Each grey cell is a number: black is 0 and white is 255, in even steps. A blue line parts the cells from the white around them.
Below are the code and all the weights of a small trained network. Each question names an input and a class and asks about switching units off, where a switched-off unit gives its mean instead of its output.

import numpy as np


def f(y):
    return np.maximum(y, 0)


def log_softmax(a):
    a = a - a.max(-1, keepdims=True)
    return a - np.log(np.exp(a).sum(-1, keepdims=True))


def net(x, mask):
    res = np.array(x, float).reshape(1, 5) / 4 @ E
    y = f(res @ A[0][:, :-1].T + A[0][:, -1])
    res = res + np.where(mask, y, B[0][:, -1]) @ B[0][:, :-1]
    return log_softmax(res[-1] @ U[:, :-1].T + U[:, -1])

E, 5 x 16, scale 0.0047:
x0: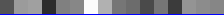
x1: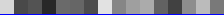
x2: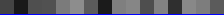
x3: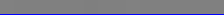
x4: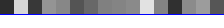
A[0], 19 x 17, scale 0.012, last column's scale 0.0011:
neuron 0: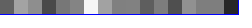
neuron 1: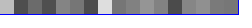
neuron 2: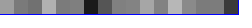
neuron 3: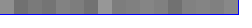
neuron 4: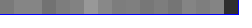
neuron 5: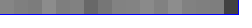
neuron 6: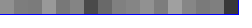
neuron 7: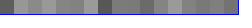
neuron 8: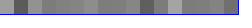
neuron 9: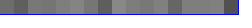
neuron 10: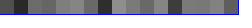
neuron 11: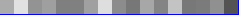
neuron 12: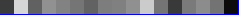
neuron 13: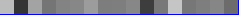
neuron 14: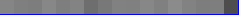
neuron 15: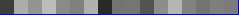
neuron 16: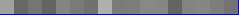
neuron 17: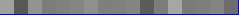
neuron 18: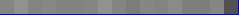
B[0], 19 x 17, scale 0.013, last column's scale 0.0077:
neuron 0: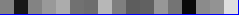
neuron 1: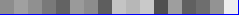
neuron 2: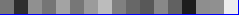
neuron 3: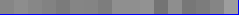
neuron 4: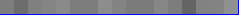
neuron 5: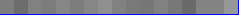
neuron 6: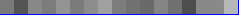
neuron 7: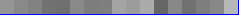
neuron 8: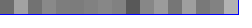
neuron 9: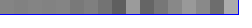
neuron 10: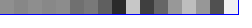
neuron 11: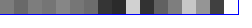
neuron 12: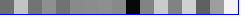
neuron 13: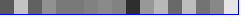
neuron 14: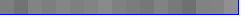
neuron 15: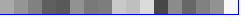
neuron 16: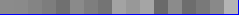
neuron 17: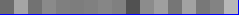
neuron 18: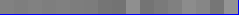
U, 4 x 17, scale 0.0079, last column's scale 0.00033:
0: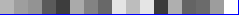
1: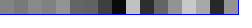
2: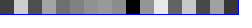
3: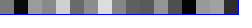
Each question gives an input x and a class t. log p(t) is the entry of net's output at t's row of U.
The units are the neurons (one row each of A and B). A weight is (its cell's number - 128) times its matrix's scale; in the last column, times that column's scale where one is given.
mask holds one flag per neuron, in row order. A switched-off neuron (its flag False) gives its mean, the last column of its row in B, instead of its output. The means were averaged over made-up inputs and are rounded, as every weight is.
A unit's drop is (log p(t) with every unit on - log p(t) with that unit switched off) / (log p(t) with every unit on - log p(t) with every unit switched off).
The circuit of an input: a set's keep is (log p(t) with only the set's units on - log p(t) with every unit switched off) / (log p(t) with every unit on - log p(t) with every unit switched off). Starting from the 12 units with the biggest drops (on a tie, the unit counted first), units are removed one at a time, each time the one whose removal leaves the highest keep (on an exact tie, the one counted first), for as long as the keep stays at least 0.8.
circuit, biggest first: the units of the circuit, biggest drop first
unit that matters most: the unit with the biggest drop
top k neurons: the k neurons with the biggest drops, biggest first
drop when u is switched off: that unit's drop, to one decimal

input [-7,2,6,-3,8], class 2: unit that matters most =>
neuron 12
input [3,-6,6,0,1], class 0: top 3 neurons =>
neuron 15; neuron 11; neuron 7
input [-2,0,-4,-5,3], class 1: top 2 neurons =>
neuron 11; neuron 13
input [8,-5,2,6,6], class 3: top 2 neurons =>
neuron 0; neuron 13
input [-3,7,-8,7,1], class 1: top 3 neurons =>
neuron 11; neuron 15; neuron 7
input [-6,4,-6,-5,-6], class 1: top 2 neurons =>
neuron 11; neuron 12
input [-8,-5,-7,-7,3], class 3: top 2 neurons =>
neuron 2; neuron 10
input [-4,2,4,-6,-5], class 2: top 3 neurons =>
neuron 11; neuron 13; neuron 0
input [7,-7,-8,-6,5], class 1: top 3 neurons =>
neuron 11; neuron 1; neuron 2
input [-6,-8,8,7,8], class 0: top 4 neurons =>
neuron 15; neuron 11; neuron 7; neuron 13
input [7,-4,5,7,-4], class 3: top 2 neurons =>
neuron 0; neuron 11
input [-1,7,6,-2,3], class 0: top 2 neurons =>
neuron 1; neuron 11
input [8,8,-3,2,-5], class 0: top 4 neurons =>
neuron 1; neuron 2; neuron 16; neuron 6
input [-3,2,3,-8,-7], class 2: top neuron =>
neuron 13
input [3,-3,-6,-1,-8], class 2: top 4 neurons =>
neuron 13; neuron 10; neuron 17; neuron 8
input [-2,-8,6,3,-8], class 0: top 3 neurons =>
neuron 15; neuron 12; neuron 7
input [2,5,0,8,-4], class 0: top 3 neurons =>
neuron 1; neuron 12; neuron 16
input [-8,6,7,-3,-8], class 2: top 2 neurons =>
neuron 13; neuron 11
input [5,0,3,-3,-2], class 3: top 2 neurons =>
neuron 0; neuron 11
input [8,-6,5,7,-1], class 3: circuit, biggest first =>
neuron 0
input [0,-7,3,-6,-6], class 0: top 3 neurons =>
neuron 15; neuron 12; neuron 7
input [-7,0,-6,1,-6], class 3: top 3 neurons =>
neuron 2; neuron 10; neuron 12
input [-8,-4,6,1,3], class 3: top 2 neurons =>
neuron 2; neuron 11
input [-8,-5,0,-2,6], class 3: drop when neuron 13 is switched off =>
0.1
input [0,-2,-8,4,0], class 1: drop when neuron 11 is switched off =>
0.6
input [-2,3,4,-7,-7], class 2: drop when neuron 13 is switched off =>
0.5
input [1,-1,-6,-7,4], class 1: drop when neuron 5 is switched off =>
0.0
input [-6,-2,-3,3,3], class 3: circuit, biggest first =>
neuron 2
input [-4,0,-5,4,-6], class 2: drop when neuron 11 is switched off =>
-0.1
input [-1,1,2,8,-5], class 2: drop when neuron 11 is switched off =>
0.1
